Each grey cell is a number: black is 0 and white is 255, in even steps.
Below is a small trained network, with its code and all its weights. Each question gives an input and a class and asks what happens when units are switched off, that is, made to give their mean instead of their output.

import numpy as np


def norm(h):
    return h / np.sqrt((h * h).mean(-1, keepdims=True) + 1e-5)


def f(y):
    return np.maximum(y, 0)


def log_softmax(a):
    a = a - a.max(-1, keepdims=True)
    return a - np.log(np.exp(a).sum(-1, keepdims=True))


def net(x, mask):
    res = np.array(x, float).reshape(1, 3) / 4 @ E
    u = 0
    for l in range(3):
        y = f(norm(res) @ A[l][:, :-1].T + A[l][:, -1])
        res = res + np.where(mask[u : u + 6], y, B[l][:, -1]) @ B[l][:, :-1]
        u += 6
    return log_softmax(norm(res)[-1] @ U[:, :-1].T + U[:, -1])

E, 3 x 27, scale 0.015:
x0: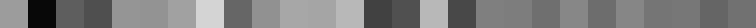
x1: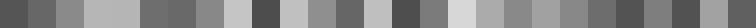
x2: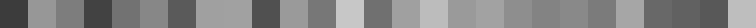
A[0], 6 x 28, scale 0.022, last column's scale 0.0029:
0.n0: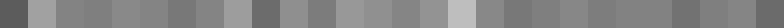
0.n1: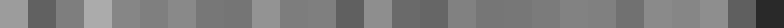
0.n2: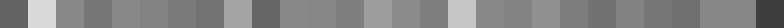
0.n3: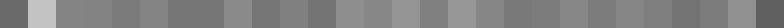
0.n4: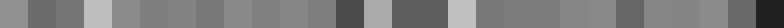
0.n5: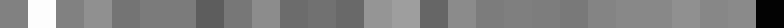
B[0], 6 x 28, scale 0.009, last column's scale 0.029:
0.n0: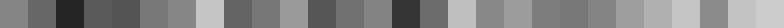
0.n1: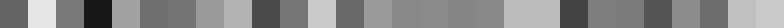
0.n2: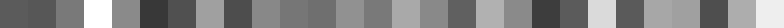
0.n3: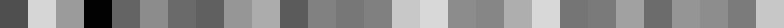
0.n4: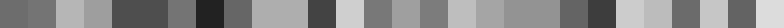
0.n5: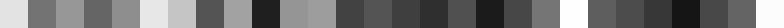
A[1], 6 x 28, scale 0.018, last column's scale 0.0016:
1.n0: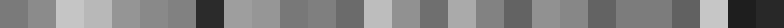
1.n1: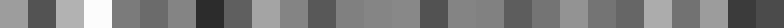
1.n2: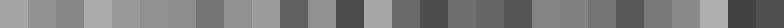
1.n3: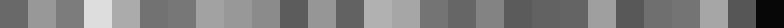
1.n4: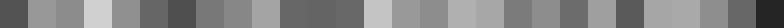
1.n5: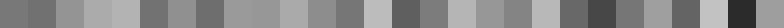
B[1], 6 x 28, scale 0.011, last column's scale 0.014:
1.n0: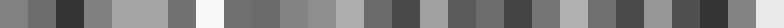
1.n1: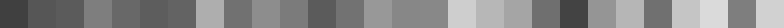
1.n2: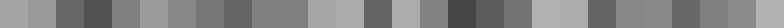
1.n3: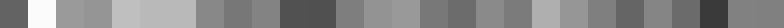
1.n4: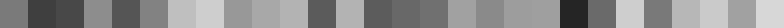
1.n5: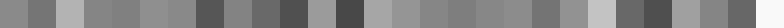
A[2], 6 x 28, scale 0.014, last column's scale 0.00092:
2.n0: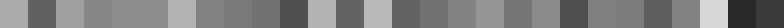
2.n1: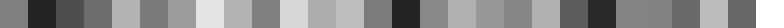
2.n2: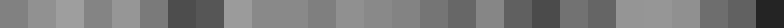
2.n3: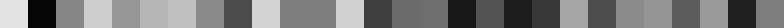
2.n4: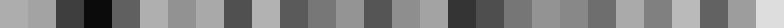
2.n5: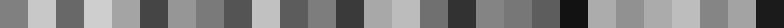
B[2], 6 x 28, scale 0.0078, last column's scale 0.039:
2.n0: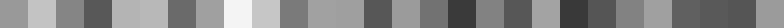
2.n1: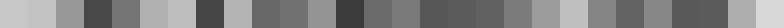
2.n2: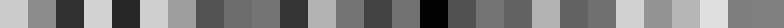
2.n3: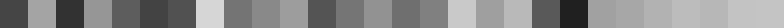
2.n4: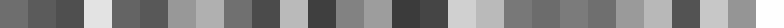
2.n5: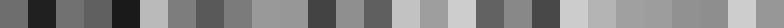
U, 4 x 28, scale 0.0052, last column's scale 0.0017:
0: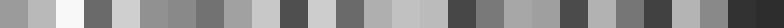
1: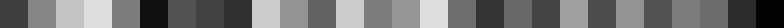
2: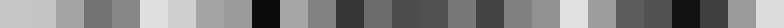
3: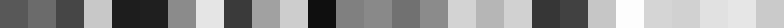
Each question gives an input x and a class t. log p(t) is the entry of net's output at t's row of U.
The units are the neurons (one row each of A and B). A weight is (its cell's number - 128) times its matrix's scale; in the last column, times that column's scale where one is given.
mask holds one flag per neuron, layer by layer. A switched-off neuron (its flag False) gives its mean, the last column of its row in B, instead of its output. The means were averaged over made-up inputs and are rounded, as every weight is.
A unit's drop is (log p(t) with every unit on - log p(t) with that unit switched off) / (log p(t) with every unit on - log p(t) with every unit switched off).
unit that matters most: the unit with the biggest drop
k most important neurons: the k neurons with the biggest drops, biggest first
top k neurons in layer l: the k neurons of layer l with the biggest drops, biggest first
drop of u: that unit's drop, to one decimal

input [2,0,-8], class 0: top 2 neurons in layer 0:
[0.n1; 0.n2]
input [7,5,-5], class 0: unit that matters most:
1.n5
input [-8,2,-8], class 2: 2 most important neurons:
[0.n5; 0.n1]
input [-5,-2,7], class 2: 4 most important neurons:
[0.n5; 2.n3; 1.n4; 0.n4]
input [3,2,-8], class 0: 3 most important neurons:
[0.n1; 1.n5; 0.n5]
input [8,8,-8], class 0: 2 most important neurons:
[1.n5; 0.n5]
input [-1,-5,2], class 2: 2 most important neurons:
[0.n4; 0.n2]
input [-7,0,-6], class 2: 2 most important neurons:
[0.n5; 0.n1]
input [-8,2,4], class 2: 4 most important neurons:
[0.n5; 0.n3; 2.n3; 2.n4]
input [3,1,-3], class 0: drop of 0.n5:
0.3
